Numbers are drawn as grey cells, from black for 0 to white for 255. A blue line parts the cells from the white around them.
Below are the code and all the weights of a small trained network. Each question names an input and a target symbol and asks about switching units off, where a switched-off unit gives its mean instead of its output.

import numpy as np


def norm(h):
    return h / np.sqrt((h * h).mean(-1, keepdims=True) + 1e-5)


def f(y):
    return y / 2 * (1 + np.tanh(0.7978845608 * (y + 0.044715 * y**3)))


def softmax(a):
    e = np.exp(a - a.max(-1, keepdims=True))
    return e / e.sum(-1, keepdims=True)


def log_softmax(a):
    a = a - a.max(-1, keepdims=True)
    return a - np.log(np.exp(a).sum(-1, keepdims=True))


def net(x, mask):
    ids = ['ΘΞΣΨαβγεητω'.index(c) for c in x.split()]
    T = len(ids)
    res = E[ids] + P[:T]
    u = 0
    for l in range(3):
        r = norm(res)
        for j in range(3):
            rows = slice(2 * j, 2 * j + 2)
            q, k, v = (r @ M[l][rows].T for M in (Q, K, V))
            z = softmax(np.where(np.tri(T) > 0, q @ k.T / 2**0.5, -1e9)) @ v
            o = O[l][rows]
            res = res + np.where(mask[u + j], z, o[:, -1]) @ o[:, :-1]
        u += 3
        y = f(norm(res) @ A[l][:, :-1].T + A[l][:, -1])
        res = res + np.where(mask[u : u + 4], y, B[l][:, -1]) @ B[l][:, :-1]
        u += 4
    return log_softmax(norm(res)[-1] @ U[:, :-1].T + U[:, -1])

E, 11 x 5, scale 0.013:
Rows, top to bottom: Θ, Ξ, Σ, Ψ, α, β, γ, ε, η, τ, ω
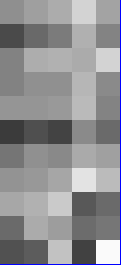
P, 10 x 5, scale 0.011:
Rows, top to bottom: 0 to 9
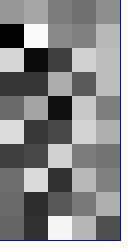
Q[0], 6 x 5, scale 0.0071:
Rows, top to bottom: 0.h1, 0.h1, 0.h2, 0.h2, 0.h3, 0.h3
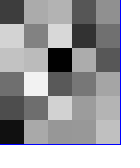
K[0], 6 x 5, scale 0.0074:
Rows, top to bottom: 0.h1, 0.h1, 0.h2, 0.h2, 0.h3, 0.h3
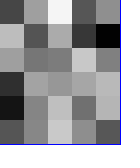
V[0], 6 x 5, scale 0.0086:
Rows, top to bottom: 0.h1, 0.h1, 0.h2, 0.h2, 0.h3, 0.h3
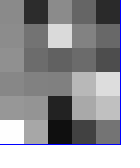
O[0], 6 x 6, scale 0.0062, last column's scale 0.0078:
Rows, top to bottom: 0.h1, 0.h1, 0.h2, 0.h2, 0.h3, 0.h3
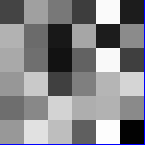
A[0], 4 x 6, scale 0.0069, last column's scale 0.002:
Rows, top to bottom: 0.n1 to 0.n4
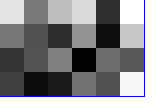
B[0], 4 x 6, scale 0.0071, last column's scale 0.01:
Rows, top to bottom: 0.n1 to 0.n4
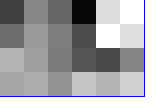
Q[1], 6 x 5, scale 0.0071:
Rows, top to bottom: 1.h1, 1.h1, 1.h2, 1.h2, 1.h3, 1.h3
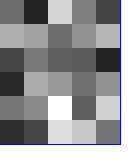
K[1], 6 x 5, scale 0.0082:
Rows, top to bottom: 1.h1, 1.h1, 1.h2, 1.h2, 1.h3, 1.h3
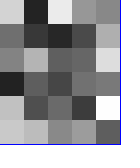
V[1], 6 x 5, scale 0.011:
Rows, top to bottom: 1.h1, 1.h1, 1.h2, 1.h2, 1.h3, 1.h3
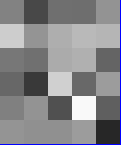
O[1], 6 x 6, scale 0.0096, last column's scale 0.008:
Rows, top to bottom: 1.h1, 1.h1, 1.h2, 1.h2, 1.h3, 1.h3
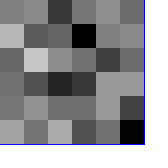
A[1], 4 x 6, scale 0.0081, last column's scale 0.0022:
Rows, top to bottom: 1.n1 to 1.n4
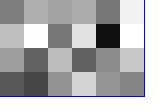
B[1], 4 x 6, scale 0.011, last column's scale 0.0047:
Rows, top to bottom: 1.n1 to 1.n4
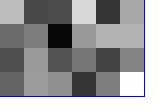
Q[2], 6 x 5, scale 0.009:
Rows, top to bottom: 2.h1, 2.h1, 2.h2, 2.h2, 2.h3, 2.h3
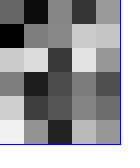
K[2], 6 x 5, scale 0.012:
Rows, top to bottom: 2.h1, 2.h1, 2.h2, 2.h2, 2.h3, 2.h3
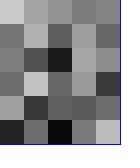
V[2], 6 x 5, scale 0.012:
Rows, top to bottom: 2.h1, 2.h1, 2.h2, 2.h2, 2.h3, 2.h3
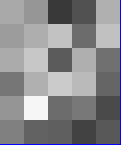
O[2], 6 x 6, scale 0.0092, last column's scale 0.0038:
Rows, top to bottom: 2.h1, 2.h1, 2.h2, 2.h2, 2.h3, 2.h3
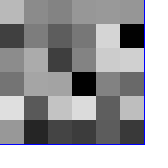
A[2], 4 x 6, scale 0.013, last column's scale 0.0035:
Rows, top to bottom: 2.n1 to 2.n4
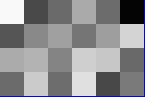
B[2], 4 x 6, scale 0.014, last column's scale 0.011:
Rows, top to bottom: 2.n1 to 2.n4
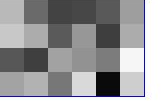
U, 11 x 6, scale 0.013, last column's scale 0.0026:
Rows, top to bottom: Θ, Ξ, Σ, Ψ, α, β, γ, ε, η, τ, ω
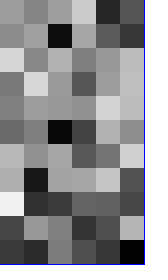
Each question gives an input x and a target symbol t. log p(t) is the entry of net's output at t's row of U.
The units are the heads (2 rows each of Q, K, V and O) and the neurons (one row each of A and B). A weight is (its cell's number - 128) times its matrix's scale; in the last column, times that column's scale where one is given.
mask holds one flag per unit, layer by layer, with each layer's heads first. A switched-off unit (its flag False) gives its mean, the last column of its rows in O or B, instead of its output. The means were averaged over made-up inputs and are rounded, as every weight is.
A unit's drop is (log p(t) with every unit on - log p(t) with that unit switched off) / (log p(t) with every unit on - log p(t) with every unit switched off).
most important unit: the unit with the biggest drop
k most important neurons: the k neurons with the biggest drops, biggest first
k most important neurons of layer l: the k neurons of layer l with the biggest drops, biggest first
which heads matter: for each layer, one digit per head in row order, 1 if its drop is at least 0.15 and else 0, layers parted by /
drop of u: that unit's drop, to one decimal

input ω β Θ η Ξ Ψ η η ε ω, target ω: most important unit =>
1.n2
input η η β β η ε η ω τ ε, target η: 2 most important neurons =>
0.n2; 1.n3
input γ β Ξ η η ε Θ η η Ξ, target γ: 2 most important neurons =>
0.n2; 0.n4
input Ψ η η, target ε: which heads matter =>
111 / 000 / 000
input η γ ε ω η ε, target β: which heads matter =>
000 / 110 / 001
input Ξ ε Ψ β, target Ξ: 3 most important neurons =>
0.n4; 0.n1; 2.n2
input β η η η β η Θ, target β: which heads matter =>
011 / 010 / 001
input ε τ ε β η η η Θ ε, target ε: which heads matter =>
011 / 000 / 000
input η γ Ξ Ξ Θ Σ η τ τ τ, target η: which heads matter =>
111 / 000 / 001
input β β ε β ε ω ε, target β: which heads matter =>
000 / 100 / 001
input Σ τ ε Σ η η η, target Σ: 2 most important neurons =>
0.n2; 1.n3
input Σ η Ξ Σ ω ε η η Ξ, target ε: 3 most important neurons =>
0.n2; 1.n3; 2.n4
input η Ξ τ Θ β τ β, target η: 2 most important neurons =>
1.n3; 0.n2
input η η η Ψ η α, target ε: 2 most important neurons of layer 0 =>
0.n1; 0.n4
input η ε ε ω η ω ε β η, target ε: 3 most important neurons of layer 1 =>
1.n2; 1.n1; 1.n3
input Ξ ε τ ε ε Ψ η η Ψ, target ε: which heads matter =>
000 / 000 / 110
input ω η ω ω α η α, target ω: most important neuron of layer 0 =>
0.n1
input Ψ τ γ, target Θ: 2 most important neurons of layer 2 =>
2.n2; 2.n3
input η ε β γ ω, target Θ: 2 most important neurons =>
0.n4; 1.n2
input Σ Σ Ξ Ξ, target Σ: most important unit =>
0.h2
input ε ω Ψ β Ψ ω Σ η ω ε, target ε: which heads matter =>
011 / 110 / 101
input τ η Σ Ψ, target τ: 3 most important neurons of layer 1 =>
1.n4; 1.n2; 1.n1
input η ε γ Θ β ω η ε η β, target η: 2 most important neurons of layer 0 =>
0.n2; 0.n4
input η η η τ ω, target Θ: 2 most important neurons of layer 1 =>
1.n2; 1.n4
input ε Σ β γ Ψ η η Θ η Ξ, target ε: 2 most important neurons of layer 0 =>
0.n2; 0.n1
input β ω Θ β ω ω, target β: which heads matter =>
000 / 000 / 001
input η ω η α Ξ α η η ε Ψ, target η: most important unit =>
0.h3
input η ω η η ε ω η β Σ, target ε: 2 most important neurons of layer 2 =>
2.n4; 2.n3
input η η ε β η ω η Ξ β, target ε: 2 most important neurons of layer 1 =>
1.n2; 1.n3
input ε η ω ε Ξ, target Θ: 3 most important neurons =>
0.n2; 2.n4; 1.n2
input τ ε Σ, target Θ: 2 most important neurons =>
0.n2; 1.n2
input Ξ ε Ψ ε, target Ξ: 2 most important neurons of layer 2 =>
2.n2; 2.n3
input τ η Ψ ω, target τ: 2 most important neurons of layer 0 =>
0.n2; 0.n1
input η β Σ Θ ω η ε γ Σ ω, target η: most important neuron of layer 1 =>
1.n3
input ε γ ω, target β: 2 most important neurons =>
0.n1; 0.n2
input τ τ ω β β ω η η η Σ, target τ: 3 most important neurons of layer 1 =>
1.n2; 1.n4; 1.n1
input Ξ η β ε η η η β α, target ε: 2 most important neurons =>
2.n4; 2.n3
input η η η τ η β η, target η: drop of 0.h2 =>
1.1
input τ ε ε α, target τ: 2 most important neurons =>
0.n1; 1.n2
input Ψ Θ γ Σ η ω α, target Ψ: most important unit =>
0.n1
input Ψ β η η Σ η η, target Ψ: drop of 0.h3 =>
0.6
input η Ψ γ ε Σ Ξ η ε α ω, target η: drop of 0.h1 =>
0.3
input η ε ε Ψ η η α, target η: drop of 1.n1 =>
0.0
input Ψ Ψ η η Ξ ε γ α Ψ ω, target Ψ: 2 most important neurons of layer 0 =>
0.n1; 0.n2
